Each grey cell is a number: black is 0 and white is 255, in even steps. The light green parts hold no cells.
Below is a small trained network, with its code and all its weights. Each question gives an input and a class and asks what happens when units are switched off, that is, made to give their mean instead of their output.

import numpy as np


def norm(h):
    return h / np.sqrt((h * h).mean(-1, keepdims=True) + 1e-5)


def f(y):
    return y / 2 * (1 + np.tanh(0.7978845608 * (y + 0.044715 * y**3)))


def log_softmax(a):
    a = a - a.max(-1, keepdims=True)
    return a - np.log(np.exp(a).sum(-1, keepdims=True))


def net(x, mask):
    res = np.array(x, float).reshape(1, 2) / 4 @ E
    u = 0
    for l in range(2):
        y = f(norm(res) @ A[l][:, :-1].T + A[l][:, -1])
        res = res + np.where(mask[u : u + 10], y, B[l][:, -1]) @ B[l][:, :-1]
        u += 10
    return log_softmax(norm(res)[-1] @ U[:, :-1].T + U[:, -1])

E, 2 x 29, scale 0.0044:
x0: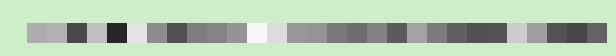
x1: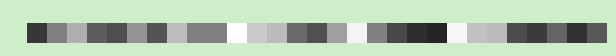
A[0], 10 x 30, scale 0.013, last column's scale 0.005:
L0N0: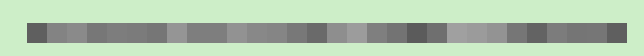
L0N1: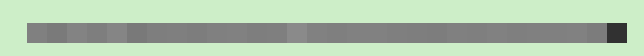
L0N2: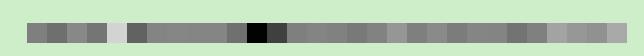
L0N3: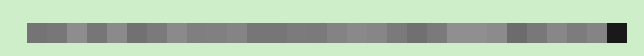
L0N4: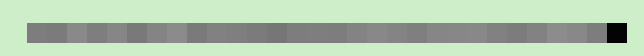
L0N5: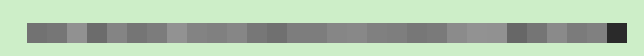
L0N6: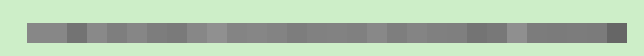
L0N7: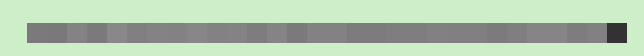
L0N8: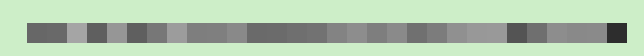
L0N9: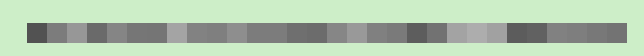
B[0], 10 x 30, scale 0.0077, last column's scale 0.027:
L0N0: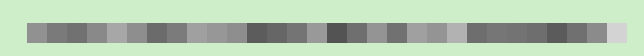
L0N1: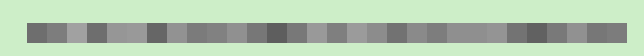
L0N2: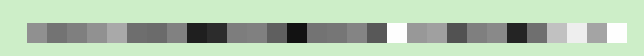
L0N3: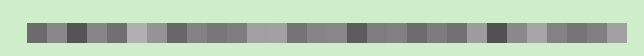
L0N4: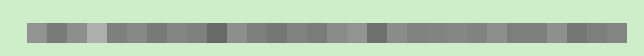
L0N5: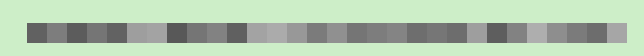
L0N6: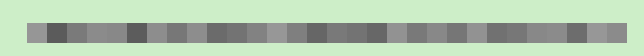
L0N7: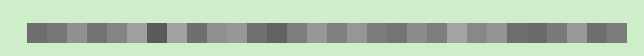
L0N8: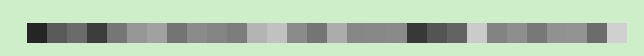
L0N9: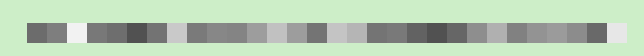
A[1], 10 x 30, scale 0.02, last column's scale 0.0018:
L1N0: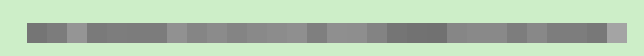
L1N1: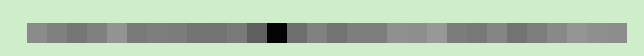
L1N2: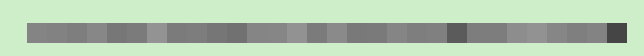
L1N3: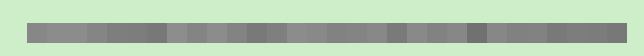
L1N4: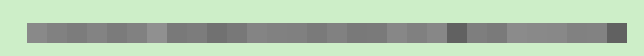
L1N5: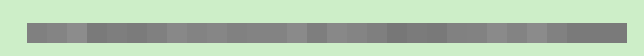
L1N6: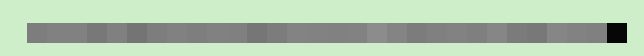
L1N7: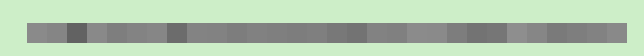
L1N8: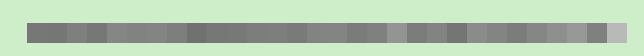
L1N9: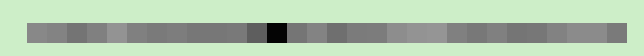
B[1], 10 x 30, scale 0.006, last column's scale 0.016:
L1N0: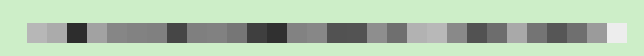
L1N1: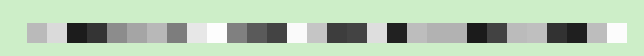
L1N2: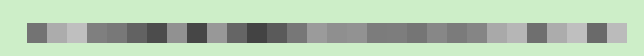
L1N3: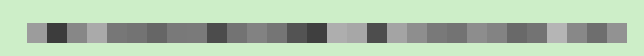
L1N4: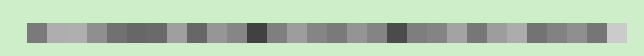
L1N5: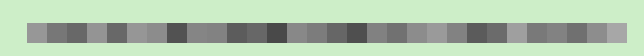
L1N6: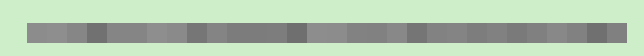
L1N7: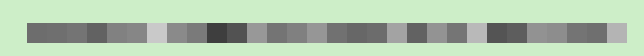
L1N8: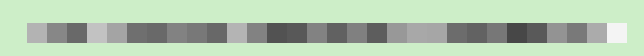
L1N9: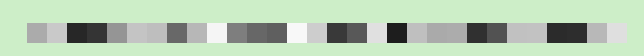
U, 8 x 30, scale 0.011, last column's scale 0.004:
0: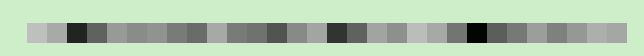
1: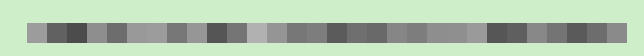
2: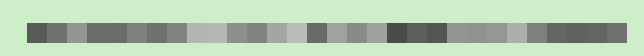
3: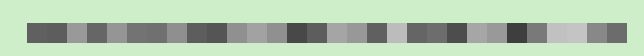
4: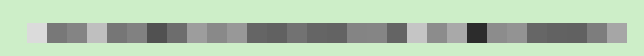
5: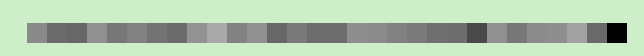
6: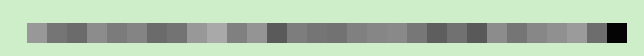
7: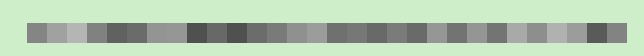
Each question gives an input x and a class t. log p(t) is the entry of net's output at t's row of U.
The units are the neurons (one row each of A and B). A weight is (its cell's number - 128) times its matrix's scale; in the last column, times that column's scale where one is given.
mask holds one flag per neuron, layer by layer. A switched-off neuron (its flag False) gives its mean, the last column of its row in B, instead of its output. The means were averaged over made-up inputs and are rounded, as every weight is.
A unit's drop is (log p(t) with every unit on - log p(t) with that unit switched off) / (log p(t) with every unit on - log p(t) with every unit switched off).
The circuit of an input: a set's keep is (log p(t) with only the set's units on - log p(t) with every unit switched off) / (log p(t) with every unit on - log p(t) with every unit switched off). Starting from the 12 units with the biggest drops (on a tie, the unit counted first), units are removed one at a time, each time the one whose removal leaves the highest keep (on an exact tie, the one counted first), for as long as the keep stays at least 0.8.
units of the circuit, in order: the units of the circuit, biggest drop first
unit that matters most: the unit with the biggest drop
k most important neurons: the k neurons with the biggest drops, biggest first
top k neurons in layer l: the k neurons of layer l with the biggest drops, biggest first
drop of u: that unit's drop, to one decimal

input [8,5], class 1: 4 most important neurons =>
[L0N2 L0N9 L1N1 L1N9]
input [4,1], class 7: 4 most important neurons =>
[L0N2 L0N0 L0N9 L1N1]
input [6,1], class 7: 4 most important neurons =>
[L0N2 L0N0 L0N9 L1N1]
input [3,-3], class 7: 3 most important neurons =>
[L0N2 L0N0 L0N9]
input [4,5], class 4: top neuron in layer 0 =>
[L0N2]
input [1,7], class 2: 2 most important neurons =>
[L0N2 L1N8]
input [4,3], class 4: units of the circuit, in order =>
[L0N2 L0N8 L1N1]
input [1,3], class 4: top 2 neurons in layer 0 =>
[L0N2 L0N8]
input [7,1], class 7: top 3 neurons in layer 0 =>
[L0N2 L0N0 L0N9]
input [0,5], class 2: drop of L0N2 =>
0.9
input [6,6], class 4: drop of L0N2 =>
0.5
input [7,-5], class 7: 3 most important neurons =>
[L0N2 L0N0 L1N1]
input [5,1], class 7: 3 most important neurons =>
[L0N2 L0N0 L0N9]
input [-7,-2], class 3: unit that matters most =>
L0N8
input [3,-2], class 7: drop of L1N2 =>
0.0
